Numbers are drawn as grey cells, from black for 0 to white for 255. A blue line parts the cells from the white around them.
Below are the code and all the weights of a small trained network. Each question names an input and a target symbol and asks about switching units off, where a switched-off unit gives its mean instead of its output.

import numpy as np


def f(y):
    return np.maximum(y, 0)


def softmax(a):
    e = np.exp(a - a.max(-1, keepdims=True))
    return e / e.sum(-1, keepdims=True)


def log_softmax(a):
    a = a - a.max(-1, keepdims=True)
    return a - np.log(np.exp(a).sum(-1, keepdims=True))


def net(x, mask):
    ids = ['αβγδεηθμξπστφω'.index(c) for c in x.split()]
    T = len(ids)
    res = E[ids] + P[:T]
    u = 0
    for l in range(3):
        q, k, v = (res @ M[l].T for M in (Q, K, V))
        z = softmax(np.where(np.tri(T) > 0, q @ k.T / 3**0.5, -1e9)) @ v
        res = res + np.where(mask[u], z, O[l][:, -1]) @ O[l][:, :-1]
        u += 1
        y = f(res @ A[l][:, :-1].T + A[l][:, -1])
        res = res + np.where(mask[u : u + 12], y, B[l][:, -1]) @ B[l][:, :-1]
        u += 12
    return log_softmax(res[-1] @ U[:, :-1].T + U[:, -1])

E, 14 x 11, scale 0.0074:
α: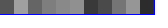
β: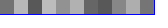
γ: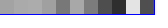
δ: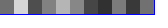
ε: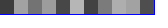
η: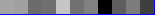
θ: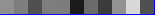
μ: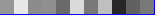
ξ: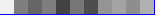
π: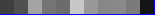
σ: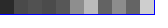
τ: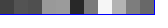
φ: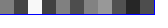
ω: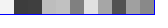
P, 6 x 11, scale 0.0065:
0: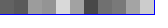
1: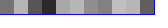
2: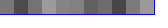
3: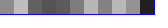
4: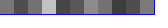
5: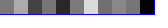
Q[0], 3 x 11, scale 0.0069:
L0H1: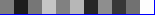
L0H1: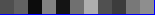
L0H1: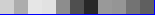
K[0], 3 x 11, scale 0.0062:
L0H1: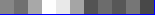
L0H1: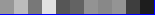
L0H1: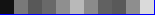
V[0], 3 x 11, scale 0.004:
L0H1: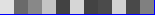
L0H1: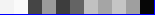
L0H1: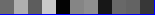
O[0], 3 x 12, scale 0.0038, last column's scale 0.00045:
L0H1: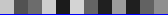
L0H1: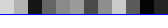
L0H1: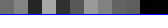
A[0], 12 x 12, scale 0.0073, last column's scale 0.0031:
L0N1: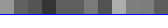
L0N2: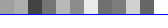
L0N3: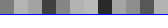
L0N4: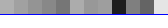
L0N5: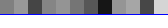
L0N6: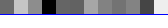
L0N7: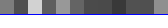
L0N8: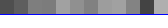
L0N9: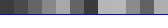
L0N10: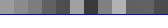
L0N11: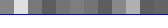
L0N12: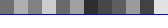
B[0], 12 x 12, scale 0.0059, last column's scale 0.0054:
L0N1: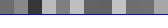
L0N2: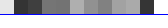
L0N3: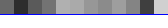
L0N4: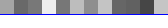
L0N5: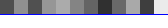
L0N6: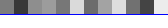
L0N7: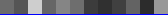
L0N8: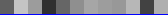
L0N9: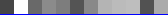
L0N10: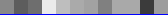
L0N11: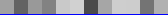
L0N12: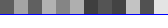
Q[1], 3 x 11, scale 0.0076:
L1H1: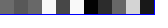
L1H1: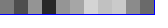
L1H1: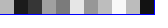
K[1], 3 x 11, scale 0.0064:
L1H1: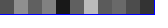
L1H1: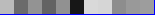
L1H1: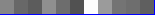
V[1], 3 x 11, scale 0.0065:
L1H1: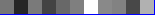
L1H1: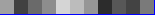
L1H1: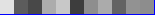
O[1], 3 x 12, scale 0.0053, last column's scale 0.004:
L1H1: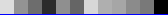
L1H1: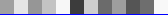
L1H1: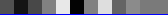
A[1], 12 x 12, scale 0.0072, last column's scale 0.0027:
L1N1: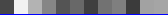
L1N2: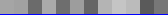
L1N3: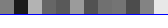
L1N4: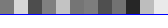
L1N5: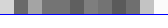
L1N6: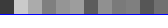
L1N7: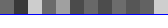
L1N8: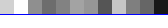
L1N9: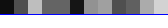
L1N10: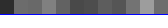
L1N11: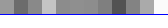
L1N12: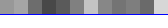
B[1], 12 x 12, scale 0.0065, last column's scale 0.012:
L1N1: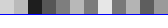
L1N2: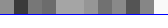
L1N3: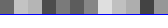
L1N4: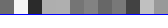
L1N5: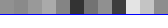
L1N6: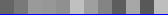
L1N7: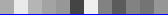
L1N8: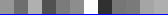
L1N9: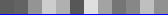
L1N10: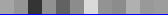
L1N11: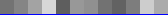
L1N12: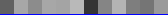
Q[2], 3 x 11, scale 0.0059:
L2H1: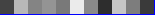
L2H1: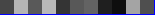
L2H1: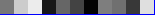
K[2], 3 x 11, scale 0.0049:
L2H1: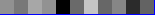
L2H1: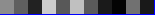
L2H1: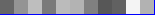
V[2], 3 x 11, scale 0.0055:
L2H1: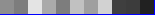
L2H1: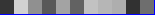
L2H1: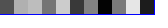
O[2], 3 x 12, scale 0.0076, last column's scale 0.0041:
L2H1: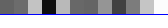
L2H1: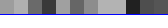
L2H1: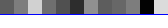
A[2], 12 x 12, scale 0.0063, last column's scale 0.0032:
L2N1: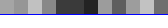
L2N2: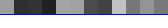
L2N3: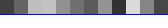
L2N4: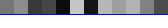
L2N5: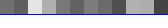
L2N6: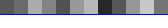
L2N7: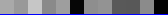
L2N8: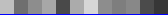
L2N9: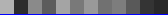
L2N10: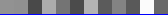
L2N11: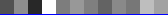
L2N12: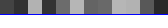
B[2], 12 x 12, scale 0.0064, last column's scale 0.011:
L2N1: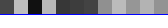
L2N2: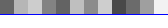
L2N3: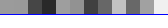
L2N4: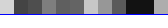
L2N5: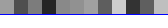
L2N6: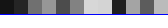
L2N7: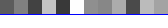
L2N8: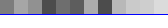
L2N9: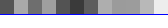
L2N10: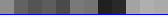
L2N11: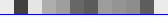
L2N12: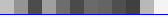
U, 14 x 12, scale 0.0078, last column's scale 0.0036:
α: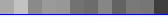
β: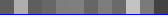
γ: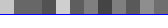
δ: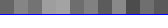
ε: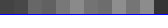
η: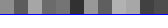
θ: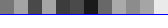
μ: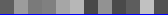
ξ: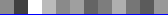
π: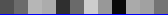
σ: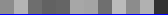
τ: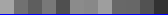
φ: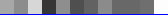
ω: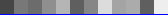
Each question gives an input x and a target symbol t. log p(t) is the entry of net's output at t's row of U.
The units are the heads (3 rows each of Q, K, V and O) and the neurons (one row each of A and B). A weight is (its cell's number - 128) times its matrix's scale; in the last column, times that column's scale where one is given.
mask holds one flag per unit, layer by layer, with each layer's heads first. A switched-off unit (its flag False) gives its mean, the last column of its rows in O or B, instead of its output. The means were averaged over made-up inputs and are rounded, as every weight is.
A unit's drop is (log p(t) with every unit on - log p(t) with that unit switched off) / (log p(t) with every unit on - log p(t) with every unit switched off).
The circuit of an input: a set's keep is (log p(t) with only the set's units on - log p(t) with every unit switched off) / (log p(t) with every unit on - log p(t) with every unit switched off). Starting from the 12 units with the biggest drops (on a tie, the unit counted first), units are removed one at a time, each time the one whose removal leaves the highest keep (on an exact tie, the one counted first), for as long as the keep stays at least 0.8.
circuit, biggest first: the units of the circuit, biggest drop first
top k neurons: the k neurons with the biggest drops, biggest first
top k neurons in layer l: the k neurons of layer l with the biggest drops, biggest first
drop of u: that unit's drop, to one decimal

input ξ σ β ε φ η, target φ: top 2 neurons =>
(L0N11; L0N7)
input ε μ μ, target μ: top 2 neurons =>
(L0N4; L2N3)
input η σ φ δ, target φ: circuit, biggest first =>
(L2H1; L1N7; L0N7)
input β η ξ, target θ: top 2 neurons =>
(L2N1; L1N2)
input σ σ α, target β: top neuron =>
(L2N3)
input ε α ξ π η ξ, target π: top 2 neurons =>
(L1N8; L2N6)
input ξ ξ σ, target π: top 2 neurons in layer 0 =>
(L0N6; L0N2)
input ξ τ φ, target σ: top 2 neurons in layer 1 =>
(L1N7; L1N3)
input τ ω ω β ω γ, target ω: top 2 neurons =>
(L0N11; L2N9)
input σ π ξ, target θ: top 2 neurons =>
(L2N1; L1N5)
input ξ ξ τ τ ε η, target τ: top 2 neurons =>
(L0N11; L2N4)
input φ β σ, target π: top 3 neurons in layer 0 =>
(L0N6; L0N2; L0N11)
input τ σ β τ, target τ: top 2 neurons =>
(L2N4; L0N9)
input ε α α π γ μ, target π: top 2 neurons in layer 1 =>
(L1N8; L1N2)
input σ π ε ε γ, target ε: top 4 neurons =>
(L2N3; L2N5; L2N6; L0N4)
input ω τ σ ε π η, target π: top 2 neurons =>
(L0N11; L1N8)
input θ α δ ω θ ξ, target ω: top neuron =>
(L0N2)
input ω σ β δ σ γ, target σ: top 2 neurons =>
(L0N11; L2N8)
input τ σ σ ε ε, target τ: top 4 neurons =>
(L2N4; L1N1; L2N3; L0N2)
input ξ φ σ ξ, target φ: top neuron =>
(L1N3)
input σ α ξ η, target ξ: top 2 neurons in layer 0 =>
(L0N11; L0N5)
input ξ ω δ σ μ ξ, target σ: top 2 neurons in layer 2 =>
(L2N8; L2N11)
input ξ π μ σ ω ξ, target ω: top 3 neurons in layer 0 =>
(L0N6; L0N4; L0N11)
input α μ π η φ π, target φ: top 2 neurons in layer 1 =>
(L1N7; L1N3)
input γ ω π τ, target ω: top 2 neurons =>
(L0N2; L0N12)
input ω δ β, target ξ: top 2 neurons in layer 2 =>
(L2N11; L2N12)
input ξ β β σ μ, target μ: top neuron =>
(L0N4)
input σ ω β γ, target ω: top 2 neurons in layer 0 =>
(L0N11; L0N2)
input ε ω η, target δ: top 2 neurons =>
(L2N7; L1N4)
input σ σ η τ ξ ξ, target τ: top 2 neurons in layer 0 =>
(L0N9; L0N11)
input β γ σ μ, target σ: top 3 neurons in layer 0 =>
(L0N11; L0N12; L0N6)
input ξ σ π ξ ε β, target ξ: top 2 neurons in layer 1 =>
(L1N2; L1N6)
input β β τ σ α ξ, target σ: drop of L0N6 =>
0.1
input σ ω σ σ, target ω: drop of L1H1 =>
0.8
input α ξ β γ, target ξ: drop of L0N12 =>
0.2
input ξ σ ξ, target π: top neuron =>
(L2N6)
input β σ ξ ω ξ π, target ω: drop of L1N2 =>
0.0
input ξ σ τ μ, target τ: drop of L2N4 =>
0.6
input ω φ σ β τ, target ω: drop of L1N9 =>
0.1
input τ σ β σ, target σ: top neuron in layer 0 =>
(L0N2)
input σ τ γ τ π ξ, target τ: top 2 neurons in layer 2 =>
(L2N4; L2N12)
